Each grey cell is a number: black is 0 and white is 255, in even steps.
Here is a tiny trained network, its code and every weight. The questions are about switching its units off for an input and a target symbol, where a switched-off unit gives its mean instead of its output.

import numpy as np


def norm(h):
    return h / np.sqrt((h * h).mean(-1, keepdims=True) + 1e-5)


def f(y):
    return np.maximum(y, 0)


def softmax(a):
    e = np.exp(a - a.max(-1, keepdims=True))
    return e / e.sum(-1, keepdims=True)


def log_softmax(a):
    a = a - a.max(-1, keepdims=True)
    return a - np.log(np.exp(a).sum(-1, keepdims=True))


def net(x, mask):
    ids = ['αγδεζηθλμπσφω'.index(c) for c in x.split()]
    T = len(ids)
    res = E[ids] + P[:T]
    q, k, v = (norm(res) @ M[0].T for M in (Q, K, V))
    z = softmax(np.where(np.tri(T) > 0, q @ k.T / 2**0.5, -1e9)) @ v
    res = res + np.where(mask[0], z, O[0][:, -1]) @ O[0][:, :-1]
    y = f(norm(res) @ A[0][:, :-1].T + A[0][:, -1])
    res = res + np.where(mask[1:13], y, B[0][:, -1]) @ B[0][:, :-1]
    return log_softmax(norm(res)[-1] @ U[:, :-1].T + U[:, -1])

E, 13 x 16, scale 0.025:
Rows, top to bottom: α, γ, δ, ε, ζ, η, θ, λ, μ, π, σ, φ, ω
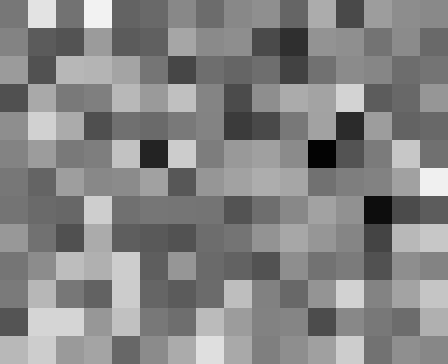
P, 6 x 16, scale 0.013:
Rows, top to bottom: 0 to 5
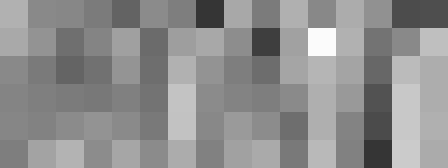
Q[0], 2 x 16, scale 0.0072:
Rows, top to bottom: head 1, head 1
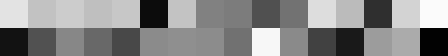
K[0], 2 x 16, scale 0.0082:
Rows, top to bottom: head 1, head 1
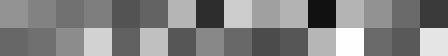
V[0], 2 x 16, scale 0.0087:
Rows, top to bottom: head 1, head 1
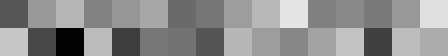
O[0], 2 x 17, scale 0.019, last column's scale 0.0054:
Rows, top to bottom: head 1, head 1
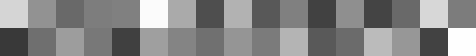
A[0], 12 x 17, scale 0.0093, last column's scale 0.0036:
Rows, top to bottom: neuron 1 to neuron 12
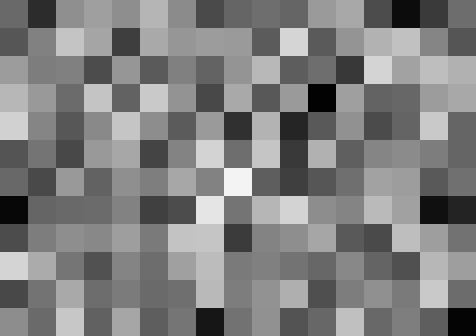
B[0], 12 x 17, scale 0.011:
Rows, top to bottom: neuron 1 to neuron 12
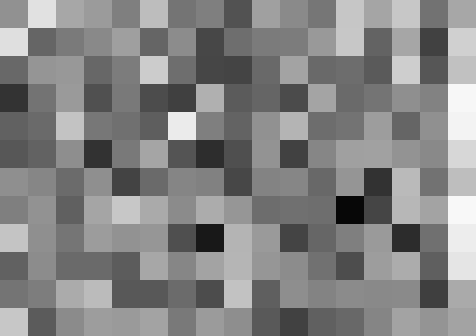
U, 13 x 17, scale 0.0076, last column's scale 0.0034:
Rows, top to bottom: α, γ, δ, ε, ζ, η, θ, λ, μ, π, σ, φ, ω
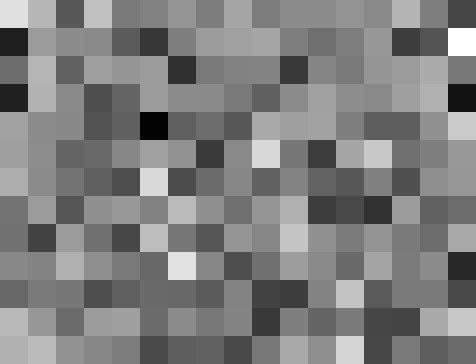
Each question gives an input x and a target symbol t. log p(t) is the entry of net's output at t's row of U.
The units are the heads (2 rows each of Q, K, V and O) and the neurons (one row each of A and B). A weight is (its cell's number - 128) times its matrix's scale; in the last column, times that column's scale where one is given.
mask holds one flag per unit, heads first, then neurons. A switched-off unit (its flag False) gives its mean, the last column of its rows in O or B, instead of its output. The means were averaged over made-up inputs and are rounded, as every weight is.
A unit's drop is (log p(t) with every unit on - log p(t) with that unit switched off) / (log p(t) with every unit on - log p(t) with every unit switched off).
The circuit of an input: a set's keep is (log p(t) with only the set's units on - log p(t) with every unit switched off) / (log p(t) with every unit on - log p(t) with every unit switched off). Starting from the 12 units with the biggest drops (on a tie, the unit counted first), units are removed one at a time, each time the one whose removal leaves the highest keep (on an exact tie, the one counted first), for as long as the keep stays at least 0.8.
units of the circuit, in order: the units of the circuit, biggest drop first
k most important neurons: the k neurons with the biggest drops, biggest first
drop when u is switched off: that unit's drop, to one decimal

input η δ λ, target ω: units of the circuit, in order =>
(neuron 8; head 1)
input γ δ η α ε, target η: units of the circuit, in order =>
(neuron 9)
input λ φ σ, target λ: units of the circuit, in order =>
(head 1; neuron 8)
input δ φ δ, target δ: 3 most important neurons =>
(neuron 8; neuron 6; neuron 5)
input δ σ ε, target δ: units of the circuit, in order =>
(head 1; neuron 8; neuron 6; neuron 9)
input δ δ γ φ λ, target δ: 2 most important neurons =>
(neuron 8; neuron 6)
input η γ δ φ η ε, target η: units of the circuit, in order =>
(neuron 9; neuron 4)
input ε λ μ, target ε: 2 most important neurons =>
(neuron 4; neuron 9)
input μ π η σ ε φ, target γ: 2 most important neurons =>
(neuron 8; neuron 11)
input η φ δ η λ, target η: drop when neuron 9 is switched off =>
0.2
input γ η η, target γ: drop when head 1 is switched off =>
1.8
